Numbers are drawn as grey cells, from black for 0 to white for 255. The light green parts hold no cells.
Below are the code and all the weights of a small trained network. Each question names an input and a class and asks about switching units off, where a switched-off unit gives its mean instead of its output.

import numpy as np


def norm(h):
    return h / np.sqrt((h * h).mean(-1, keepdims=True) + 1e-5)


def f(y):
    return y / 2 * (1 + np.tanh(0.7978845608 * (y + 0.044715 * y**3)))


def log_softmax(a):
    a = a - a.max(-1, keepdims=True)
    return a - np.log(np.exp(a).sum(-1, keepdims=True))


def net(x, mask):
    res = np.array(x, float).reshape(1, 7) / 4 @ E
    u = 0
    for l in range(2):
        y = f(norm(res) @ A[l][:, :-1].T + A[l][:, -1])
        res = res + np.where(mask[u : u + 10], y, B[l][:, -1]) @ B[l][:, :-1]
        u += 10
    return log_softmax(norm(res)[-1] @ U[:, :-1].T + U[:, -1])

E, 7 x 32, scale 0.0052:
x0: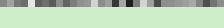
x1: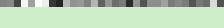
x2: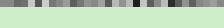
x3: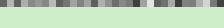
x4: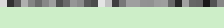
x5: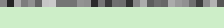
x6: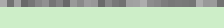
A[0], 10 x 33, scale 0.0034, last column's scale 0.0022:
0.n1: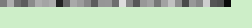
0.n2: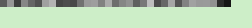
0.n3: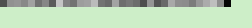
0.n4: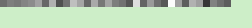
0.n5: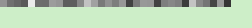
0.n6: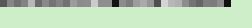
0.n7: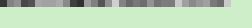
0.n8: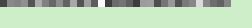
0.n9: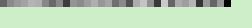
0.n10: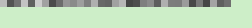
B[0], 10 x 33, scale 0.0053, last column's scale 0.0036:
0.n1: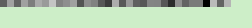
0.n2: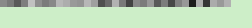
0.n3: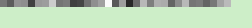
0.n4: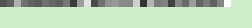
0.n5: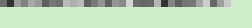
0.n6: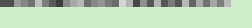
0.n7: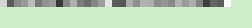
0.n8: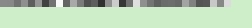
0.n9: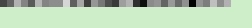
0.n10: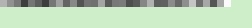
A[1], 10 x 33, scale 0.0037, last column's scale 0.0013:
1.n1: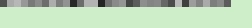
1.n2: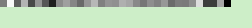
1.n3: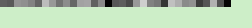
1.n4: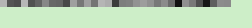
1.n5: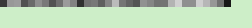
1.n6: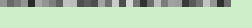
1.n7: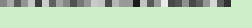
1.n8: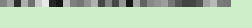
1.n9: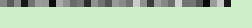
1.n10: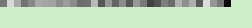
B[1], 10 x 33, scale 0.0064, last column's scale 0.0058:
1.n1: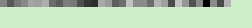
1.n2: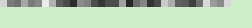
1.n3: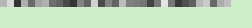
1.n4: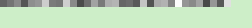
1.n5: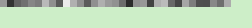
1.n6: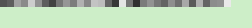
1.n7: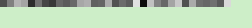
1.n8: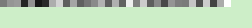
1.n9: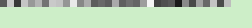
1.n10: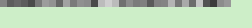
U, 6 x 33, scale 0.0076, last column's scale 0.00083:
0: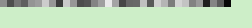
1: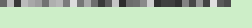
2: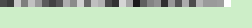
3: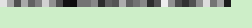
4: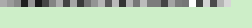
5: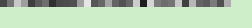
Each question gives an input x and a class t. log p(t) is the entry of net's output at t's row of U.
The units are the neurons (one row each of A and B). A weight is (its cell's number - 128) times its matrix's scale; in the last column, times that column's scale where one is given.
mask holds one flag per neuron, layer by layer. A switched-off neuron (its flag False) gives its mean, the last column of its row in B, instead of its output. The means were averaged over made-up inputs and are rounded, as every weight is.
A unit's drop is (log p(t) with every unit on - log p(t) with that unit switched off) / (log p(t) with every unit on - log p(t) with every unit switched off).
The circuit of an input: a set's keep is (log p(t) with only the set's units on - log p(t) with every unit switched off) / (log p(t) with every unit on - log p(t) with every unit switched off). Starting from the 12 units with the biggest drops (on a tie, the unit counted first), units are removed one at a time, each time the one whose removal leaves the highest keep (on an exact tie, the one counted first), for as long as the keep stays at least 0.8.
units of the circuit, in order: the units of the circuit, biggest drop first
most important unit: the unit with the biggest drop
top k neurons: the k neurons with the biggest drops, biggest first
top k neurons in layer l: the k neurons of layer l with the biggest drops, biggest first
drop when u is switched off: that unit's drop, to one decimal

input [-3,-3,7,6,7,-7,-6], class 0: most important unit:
1.n4
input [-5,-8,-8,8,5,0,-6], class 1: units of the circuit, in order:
(1.n8, 0.n8)
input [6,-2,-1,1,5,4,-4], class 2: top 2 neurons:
(0.n5, 0.n9)
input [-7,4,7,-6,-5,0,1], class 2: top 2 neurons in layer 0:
(0.n8, 0.n2)
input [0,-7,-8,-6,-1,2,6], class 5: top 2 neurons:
(1.n8, 0.n4)
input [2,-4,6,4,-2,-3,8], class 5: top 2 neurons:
(1.n7, 1.n8)
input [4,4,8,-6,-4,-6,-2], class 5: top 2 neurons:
(1.n7, 0.n8)
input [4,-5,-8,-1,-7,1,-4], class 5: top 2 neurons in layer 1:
(1.n4, 1.n8)
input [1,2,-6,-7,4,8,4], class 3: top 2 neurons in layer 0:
(0.n8, 0.n2)
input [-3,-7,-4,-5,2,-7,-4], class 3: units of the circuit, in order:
(1.n2, 1.n8)
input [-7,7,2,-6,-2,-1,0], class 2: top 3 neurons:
(1.n6, 0.n8, 0.n2)
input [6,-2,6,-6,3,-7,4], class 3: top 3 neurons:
(1.n2, 0.n8, 1.n6)
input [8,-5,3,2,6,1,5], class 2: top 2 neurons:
(0.n5, 0.n9)
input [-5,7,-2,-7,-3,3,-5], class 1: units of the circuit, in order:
(1.n9)
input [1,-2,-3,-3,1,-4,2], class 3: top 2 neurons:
(1.n2, 0.n8)
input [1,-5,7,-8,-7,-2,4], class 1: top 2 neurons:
(1.n9, 1.n4)
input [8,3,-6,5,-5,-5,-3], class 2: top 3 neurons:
(0.n6, 0.n9, 1.n7)
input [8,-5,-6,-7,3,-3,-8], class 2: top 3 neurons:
(0.n5, 0.n8, 0.n6)
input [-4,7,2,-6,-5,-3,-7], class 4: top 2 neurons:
(1.n8, 0.n8)
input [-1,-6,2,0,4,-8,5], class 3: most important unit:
1.n2
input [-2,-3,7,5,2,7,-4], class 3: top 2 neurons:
(1.n3, 0.n8)
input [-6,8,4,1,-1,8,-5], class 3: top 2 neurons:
(1.n3, 0.n10)
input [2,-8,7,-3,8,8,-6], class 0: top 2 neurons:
(1.n4, 1.n8)
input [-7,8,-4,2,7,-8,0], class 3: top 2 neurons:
(1.n2, 0.n7)
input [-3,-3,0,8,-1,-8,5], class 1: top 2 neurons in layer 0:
(0.n8, 0.n1)
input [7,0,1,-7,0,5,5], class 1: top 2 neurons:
(1.n9, 1.n6)
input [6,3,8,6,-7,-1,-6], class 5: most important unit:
1.n7
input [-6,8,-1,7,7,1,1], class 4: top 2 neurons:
(1.n8, 0.n7)
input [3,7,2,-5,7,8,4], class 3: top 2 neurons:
(1.n3, 0.n7)
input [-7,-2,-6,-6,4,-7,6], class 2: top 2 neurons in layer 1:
(1.n6, 1.n3)
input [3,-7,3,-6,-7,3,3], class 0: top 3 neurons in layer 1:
(1.n8, 1.n1, 1.n5)
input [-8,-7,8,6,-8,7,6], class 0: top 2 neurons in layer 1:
(1.n8, 1.n5)
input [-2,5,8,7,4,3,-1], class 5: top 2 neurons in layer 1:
(1.n7, 1.n9)
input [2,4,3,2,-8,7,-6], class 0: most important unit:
1.n1
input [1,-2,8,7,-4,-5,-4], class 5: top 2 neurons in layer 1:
(1.n7, 1.n9)
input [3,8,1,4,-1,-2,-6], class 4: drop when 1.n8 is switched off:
0.8
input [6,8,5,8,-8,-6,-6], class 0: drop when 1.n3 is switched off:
0.1
